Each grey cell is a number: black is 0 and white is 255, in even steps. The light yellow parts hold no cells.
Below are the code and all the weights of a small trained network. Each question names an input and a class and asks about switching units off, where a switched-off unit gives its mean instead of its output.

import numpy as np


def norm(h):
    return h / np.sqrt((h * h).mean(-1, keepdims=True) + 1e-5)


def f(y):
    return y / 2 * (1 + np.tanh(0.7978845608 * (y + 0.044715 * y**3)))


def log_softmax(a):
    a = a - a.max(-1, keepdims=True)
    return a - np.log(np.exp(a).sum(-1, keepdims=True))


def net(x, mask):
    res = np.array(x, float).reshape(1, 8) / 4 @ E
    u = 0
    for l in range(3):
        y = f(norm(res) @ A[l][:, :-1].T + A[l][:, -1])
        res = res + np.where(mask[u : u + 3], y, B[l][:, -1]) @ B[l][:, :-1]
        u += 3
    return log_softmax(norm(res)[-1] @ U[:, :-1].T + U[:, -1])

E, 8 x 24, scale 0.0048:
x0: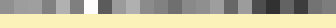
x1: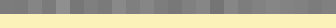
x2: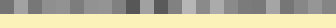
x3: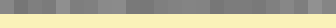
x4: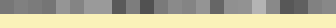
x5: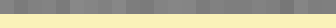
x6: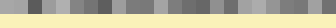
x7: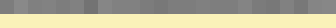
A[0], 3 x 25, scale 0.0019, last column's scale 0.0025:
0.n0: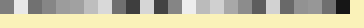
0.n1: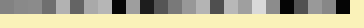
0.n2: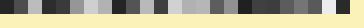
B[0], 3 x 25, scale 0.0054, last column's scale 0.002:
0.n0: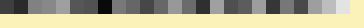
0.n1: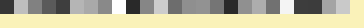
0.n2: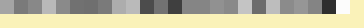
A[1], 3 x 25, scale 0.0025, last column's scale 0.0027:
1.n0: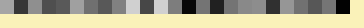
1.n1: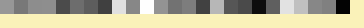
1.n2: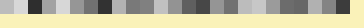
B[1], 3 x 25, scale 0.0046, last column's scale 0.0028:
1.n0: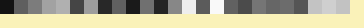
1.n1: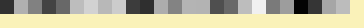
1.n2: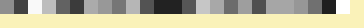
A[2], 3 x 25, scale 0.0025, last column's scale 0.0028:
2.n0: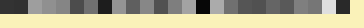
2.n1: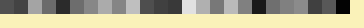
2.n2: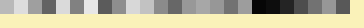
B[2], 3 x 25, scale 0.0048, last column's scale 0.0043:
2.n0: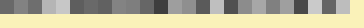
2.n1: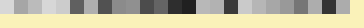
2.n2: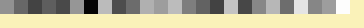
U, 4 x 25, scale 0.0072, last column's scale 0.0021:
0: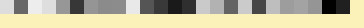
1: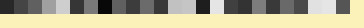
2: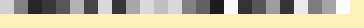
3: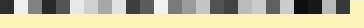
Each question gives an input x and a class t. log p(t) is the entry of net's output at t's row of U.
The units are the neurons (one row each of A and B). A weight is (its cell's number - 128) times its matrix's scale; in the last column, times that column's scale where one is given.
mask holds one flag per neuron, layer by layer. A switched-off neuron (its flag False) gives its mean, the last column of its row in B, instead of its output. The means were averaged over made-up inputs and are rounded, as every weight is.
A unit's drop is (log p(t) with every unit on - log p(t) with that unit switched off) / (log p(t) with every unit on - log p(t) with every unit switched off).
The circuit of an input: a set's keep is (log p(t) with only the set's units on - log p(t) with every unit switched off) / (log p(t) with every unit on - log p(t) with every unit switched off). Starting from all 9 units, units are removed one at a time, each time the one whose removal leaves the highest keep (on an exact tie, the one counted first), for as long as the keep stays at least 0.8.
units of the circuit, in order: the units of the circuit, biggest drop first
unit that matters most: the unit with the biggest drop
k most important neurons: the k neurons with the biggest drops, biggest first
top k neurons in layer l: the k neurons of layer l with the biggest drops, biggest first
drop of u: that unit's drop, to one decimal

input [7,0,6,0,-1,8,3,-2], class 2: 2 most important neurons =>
(2.n2, 1.n0)
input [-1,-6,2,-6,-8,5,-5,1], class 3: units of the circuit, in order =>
(1.n1)
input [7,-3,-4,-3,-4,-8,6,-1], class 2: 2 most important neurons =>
(2.n2, 0.n2)
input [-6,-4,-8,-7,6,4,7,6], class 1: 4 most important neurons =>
(1.n0, 0.n2, 2.n1, 2.n2)
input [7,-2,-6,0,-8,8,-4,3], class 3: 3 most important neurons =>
(1.n1, 0.n0, 1.n0)
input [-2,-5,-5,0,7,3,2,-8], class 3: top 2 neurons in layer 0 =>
(0.n1, 0.n0)
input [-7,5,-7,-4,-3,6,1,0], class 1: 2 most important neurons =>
(1.n0, 2.n2)
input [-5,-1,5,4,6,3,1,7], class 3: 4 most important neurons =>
(0.n1, 1.n0, 2.n2, 2.n0)
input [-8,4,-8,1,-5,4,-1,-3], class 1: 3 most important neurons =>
(1.n0, 2.n2, 2.n0)
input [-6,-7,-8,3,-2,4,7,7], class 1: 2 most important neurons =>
(1.n0, 0.n2)
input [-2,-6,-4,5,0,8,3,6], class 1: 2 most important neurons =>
(1.n0, 0.n2)
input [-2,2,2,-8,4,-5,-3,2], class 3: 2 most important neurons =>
(0.n1, 1.n2)
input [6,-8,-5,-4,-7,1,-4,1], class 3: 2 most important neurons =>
(1.n1, 0.n0)
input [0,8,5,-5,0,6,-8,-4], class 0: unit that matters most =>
0.n2
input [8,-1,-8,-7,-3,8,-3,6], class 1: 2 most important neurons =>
(1.n0, 2.n0)
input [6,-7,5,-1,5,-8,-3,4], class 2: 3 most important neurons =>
(2.n2, 1.n0, 1.n2)
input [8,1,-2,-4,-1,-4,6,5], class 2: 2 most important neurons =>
(2.n2, 0.n2)
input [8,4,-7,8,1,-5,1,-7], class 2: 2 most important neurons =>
(2.n2, 0.n0)
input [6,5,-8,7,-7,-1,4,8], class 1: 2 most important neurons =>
(1.n0, 0.n1)
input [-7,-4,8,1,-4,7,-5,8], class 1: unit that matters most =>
0.n0
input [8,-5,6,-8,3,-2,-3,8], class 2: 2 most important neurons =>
(2.n2, 1.n0)
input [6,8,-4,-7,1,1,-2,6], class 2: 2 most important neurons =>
(2.n2, 0.n0)
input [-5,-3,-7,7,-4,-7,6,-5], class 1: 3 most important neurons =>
(1.n0, 0.n2, 2.n1)
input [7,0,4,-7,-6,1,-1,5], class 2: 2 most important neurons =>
(2.n2, 0.n1)
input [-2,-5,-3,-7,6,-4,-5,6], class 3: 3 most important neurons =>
(0.n1, 1.n2, 2.n0)
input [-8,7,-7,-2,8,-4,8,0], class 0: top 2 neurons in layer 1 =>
(1.n2, 1.n1)
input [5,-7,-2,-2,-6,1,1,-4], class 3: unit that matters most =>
1.n1
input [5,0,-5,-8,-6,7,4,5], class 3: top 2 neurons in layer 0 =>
(0.n0, 0.n2)
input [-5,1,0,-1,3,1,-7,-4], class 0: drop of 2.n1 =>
0.1
